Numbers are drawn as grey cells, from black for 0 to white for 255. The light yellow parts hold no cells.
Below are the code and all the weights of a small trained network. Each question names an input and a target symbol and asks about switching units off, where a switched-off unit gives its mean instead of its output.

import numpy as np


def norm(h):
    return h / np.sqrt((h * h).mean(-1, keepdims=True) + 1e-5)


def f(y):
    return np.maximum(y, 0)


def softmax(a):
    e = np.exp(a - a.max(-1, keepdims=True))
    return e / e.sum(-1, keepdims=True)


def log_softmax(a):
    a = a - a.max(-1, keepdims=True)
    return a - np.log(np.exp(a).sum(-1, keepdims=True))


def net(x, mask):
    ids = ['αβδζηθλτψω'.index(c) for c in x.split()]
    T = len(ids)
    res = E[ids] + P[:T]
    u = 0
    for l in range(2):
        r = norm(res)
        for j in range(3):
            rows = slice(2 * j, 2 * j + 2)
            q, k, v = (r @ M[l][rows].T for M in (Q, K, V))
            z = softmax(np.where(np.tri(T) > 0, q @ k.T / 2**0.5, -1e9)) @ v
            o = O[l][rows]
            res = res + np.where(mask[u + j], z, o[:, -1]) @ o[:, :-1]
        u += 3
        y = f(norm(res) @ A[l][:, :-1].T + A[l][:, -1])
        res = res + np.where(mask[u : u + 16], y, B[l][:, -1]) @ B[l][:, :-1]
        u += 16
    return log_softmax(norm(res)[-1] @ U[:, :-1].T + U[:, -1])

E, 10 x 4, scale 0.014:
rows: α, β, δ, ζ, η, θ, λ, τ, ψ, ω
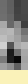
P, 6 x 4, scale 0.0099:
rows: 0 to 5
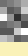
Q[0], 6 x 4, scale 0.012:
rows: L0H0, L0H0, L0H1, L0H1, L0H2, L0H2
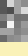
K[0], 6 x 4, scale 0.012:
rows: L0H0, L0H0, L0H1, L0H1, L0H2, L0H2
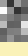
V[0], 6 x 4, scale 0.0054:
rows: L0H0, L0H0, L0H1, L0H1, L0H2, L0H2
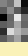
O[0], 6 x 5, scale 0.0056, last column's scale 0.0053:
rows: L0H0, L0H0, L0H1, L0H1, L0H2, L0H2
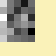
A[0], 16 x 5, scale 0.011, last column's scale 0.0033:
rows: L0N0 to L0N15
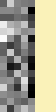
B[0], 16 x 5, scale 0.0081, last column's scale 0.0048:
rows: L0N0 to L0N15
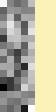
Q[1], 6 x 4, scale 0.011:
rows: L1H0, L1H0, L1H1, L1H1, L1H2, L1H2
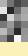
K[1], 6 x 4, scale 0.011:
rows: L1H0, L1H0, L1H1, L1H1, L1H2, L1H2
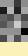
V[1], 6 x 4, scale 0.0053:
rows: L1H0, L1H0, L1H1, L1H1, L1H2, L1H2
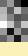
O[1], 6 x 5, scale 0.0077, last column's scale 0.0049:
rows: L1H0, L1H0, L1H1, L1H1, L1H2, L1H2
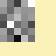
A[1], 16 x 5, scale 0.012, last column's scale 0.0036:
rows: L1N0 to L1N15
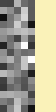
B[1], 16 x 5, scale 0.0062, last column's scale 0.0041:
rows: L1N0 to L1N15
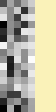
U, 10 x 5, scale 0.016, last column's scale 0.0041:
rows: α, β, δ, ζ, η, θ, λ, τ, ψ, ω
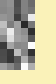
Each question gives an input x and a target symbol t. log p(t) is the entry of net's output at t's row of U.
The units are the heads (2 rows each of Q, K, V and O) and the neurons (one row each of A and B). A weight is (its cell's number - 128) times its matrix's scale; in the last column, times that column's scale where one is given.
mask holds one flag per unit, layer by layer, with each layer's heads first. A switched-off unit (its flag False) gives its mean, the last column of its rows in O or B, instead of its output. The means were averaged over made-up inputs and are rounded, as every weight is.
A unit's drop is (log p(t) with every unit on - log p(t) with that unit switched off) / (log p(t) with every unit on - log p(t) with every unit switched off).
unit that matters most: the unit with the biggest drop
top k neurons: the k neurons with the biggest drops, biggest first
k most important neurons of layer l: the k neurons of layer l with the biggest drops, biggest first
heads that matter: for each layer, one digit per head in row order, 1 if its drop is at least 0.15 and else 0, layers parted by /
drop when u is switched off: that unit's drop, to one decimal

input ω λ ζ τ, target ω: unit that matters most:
L0H1
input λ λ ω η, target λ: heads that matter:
100 / 100
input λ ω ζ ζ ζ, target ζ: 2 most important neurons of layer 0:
L0N15; L0N10
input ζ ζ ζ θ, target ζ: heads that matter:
110 / 000
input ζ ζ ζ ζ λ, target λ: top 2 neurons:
L0N15; L1N15
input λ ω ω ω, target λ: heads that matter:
110 / 101
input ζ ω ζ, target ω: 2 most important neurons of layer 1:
L1N4; L1N13
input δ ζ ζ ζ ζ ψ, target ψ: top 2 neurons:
L0N12; L0N9
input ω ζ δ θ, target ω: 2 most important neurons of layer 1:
L1N4; L1N13
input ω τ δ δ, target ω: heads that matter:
100 / 000
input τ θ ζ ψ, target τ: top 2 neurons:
L0N9; L0N6
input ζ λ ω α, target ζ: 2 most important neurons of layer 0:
L0N5; L0N12
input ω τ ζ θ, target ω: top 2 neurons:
L0N0; L1N4
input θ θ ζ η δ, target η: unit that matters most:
L0H0
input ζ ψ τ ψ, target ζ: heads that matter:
010 / 000
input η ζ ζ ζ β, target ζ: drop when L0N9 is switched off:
0.5
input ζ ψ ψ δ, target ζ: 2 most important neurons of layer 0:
L0N12; L0N11
